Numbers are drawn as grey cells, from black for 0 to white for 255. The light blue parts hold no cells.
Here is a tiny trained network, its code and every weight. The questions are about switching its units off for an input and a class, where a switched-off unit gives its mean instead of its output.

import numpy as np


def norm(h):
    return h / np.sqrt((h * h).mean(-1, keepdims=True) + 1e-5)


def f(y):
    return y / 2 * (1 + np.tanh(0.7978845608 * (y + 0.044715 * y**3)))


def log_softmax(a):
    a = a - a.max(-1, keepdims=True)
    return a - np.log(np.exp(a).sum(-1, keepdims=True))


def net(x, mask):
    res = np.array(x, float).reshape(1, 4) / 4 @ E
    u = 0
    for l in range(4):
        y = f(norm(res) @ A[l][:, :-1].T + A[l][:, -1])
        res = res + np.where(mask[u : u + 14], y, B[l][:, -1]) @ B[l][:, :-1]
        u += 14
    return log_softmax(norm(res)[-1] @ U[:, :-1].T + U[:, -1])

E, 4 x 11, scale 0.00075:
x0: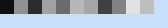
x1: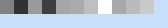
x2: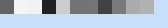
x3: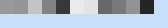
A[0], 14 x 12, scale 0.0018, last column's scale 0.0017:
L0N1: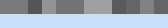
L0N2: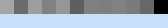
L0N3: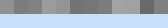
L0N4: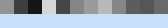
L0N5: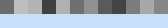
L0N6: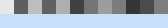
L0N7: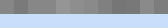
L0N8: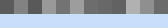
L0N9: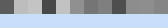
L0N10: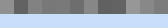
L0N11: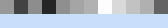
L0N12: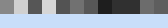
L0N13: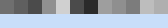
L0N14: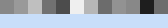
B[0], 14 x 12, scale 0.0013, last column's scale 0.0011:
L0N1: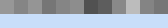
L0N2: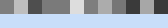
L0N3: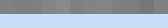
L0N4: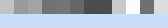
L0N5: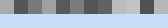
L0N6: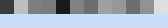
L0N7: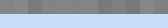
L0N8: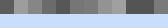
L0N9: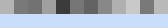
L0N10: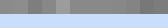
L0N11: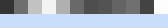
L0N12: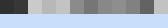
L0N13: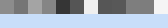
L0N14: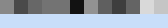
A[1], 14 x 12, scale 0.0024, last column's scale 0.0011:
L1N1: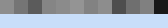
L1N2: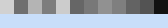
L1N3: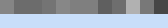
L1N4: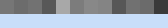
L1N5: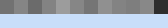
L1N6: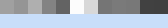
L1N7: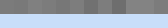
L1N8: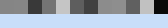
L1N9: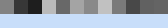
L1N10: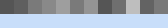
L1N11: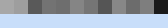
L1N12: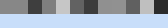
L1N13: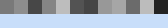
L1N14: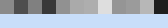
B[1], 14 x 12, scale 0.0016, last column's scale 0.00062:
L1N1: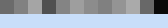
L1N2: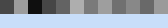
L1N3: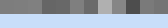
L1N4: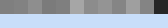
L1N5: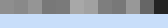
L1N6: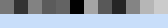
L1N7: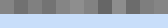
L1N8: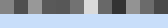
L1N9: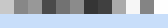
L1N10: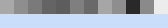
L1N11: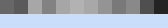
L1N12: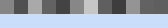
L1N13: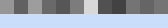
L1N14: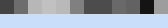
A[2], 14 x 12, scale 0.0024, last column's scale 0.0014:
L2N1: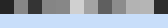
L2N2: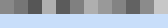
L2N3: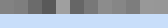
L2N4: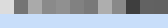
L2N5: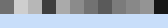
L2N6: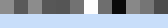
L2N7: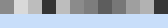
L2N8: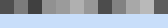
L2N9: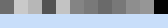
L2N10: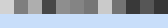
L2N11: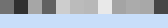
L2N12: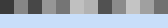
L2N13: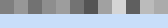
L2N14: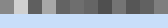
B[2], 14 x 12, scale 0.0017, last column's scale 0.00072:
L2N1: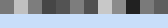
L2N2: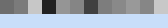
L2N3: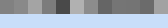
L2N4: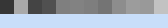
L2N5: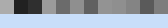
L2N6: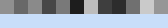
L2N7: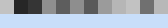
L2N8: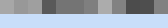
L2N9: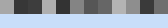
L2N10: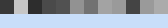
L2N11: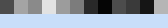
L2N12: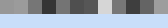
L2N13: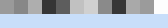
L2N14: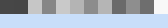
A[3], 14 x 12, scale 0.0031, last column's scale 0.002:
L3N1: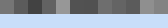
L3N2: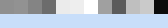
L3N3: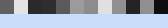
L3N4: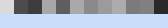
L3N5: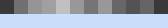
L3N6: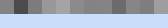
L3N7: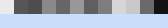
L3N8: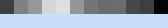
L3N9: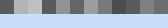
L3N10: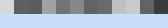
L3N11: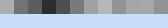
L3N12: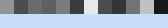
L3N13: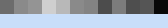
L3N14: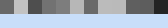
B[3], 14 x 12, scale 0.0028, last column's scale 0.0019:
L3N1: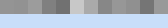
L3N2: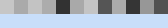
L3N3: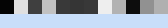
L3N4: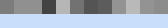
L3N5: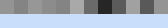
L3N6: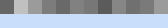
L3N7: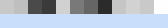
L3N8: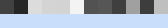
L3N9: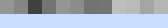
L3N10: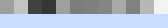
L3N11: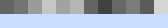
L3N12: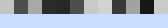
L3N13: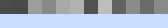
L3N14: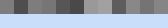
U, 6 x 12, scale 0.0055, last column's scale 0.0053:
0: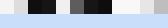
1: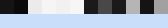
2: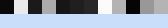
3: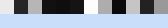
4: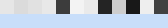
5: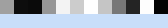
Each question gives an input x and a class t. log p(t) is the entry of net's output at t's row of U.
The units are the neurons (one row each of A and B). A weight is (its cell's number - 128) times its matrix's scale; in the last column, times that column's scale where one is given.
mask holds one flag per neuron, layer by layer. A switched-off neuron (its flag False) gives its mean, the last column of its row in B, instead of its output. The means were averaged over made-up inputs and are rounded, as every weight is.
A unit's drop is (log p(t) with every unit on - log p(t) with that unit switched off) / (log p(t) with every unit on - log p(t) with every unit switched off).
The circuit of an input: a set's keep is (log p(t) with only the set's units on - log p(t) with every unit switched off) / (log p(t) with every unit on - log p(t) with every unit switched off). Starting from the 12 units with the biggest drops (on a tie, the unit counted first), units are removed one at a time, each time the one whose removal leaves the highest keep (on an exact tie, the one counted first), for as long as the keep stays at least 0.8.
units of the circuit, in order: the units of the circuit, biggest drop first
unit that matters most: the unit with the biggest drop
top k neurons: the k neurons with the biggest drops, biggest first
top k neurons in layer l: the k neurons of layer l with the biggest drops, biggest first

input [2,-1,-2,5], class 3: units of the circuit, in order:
L1N6
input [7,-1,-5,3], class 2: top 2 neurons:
L2N1; L2N12
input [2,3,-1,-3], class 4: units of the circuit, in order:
L2N13; L1N6; L3N2
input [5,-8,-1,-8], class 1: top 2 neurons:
L0N12; L1N6
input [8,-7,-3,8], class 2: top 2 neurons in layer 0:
L0N11; L0N13
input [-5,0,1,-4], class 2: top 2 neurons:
L1N6; L0N14
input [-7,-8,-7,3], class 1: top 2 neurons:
L2N14; L0N12
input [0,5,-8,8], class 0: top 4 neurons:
L1N9; L0N13; L0N4; L1N13
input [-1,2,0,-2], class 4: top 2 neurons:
L2N13; L3N2
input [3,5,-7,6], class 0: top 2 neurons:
L1N9; L0N13
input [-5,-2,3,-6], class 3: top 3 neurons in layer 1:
L1N8; L1N12; L1N13
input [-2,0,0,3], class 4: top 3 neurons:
L0N14; L0N13; L3N2
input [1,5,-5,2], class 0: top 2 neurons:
L1N9; L0N12
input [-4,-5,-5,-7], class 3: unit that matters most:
L0N11
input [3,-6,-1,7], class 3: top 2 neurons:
L1N6; L0N11
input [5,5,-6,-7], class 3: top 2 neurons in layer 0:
L0N5; L0N9
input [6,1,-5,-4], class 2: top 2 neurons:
L2N1; L2N12
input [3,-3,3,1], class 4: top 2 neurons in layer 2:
L2N13; L2N11
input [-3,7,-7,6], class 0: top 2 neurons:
L1N9; L0N4
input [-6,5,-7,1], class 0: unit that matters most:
L1N9
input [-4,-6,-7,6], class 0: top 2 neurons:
L1N9; L0N11
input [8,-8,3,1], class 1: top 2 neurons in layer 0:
L0N12; L0N6
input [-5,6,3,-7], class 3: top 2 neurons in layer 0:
L0N12; L0N13
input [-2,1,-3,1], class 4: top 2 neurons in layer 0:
L0N4; L0N5
